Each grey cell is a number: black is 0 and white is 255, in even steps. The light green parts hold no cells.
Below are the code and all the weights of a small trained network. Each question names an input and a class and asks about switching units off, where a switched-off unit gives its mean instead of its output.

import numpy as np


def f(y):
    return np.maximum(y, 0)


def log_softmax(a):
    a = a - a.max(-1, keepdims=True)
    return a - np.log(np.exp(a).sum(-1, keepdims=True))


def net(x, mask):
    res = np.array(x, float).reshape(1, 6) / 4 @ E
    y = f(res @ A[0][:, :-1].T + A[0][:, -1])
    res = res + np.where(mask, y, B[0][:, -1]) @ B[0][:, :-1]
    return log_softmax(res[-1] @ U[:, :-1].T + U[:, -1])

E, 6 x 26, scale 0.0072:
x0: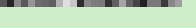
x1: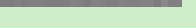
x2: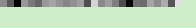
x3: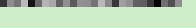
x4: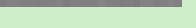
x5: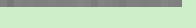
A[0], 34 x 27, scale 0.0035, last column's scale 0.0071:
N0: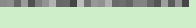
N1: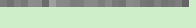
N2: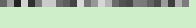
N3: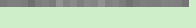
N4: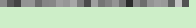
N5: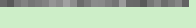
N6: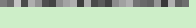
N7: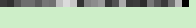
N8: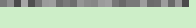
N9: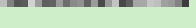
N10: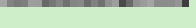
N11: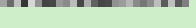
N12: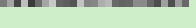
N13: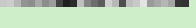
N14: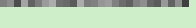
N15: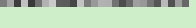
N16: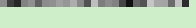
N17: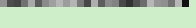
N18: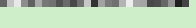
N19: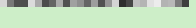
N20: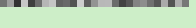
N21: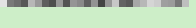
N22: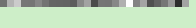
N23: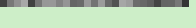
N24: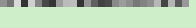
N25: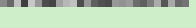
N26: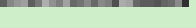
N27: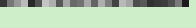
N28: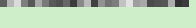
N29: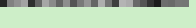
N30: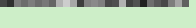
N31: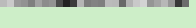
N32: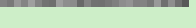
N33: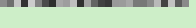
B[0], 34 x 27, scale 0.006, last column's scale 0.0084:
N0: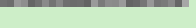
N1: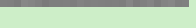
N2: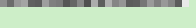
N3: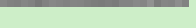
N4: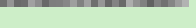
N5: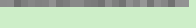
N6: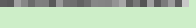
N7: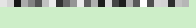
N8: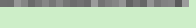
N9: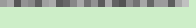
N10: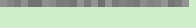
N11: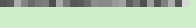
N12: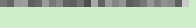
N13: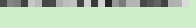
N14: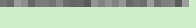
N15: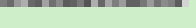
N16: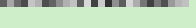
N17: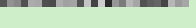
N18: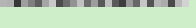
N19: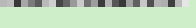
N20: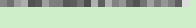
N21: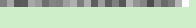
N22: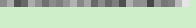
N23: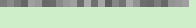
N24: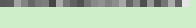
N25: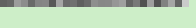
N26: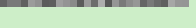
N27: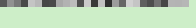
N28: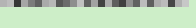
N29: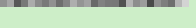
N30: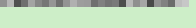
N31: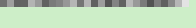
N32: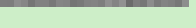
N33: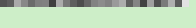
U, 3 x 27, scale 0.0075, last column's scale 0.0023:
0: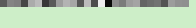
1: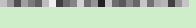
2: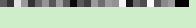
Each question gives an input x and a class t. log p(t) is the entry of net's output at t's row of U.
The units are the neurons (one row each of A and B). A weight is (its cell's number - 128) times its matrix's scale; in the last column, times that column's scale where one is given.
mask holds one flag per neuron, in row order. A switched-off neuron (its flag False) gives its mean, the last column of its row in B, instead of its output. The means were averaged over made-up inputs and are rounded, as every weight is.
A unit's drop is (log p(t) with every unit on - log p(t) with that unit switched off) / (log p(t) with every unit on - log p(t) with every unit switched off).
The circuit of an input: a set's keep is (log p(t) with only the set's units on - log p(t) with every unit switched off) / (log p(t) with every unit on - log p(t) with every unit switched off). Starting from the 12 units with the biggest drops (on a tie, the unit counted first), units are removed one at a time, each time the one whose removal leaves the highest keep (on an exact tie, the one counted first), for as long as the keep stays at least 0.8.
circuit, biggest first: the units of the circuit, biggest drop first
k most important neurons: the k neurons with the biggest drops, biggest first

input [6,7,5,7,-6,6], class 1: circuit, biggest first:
[N7]
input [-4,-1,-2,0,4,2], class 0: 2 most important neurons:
[N19 N13]
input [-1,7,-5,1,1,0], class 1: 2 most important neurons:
[N18 N28]
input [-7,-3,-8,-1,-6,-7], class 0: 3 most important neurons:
[N13 N31 N19]
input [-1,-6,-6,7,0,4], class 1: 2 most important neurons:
[N18 N28]
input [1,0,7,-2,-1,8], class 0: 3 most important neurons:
[N16 N17 N18]
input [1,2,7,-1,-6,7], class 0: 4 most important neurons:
[N16 N17 N18 N28]
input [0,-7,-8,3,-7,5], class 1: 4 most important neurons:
[N18 N28 N13 N16]
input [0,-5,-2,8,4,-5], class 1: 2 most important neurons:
[N13 N18]
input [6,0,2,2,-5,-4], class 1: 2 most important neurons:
[N7 N13]
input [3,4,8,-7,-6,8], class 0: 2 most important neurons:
[N16 N17]
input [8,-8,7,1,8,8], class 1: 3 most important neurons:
[N7 N13 N27]
